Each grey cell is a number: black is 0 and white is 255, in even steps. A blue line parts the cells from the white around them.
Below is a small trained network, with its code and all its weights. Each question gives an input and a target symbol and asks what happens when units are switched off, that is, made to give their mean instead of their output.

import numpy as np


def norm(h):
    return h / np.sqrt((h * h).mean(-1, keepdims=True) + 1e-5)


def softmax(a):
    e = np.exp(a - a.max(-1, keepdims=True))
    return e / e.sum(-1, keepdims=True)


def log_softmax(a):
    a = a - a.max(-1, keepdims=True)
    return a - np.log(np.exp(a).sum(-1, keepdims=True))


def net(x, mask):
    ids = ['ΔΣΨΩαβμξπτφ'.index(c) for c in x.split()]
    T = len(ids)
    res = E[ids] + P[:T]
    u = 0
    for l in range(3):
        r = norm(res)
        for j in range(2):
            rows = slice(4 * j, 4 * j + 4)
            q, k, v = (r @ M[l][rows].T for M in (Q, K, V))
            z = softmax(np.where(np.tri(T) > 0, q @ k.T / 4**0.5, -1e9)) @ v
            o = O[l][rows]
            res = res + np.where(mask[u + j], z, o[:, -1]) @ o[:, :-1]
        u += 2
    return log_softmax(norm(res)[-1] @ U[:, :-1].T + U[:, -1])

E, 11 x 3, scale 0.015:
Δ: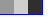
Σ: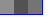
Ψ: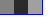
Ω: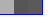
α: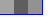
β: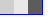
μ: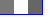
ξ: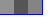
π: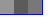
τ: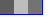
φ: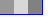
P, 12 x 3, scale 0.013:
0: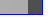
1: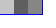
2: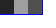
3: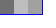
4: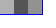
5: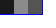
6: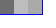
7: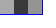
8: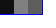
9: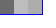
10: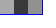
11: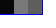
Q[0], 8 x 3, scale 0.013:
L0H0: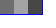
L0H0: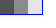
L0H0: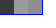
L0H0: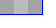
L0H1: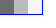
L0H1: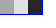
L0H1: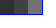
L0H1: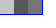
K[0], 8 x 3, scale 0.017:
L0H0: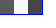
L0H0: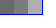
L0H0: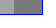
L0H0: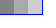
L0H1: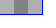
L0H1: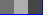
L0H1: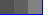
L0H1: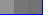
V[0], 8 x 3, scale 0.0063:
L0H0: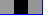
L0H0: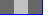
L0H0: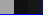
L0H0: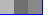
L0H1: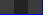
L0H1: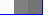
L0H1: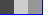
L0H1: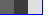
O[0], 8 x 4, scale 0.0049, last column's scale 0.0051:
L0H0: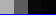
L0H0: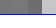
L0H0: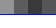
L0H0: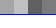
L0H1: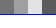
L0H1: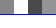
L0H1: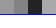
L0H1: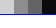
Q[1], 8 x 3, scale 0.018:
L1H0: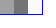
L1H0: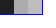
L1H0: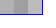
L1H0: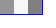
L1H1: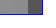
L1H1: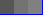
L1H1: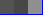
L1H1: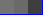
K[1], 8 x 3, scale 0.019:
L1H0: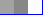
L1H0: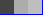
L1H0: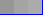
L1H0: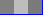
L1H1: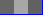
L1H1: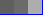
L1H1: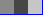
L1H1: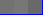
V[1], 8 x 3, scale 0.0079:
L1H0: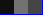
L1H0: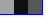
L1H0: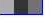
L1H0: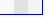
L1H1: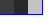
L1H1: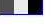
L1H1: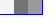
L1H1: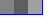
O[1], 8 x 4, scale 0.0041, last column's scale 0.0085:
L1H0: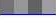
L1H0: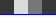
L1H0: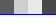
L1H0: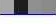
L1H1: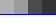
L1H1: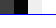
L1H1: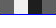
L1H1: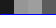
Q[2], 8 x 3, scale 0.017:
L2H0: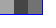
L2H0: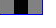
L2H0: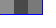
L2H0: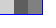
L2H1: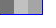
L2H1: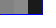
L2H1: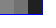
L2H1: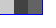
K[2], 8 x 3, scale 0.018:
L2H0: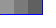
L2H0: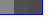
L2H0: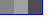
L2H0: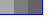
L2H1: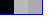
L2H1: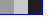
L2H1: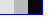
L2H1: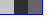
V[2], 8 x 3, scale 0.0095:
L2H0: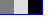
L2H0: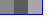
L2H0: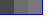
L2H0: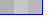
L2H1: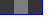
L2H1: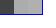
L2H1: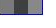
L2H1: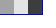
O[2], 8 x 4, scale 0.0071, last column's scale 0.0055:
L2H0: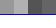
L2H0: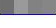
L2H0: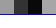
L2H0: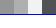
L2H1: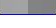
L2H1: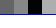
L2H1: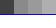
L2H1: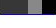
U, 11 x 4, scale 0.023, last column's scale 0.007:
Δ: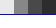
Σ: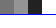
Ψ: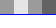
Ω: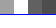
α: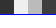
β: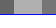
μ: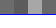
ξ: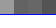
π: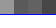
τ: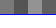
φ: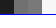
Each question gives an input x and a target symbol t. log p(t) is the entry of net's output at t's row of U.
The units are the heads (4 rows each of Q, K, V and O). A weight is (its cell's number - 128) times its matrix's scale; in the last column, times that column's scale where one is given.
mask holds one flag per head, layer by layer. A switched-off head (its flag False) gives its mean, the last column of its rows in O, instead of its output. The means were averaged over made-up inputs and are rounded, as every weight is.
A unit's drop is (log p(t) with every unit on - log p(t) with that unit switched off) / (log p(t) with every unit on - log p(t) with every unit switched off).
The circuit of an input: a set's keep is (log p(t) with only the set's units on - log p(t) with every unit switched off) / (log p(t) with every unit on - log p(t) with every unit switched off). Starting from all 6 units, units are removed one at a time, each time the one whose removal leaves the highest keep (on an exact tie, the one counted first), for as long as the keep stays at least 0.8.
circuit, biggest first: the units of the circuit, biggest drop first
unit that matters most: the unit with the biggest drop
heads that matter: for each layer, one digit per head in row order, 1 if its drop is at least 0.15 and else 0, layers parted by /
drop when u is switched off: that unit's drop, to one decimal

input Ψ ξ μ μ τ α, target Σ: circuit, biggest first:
[L1H1]
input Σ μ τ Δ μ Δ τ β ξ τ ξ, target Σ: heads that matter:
10 / 11 / 10
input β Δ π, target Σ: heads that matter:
01 / 11 / 00
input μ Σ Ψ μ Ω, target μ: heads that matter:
10 / 10 / 11
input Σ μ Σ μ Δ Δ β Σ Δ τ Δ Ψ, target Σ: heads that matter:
01 / 11 / 01
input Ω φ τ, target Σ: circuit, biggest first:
[L2H0 L2H1]
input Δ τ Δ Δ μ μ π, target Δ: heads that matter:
00 / 00 / 10
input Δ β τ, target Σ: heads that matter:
00 / 10 / 11
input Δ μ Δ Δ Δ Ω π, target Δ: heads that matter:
00 / 01 / 10
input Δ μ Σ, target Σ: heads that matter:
01 / 01 / 01
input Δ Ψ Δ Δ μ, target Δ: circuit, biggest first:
[L1H0 L2H0 L1H1]
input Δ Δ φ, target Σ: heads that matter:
00 / 10 / 11
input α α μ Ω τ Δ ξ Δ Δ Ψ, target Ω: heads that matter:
11 / 11 / 00
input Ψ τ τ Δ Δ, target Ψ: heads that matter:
01 / 01 / 11
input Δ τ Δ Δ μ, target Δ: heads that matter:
01 / 11 / 10
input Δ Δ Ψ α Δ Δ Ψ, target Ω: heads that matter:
01 / 11 / 00
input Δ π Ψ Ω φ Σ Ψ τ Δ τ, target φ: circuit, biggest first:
[L1H0]
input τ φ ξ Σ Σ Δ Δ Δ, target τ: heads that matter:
00 / 00 / 00
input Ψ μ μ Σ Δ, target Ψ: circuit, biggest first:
[L2H0 L1H1 L2H1]
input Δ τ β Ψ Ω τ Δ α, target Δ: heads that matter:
11 / 11 / 10
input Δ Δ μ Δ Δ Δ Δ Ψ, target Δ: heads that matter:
11 / 11 / 10
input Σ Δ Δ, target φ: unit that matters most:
L2H1
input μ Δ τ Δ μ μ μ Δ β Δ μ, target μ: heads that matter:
00 / 11 / 00
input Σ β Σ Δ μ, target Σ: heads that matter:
11 / 11 / 10
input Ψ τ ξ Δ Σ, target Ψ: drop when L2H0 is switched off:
0.3
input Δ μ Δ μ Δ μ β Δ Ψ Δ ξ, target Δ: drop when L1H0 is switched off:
0.2
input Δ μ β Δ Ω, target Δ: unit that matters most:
L2H0
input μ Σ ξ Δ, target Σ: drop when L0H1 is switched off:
0.0
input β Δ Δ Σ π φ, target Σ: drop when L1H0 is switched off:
0.2
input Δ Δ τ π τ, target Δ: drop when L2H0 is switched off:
0.6
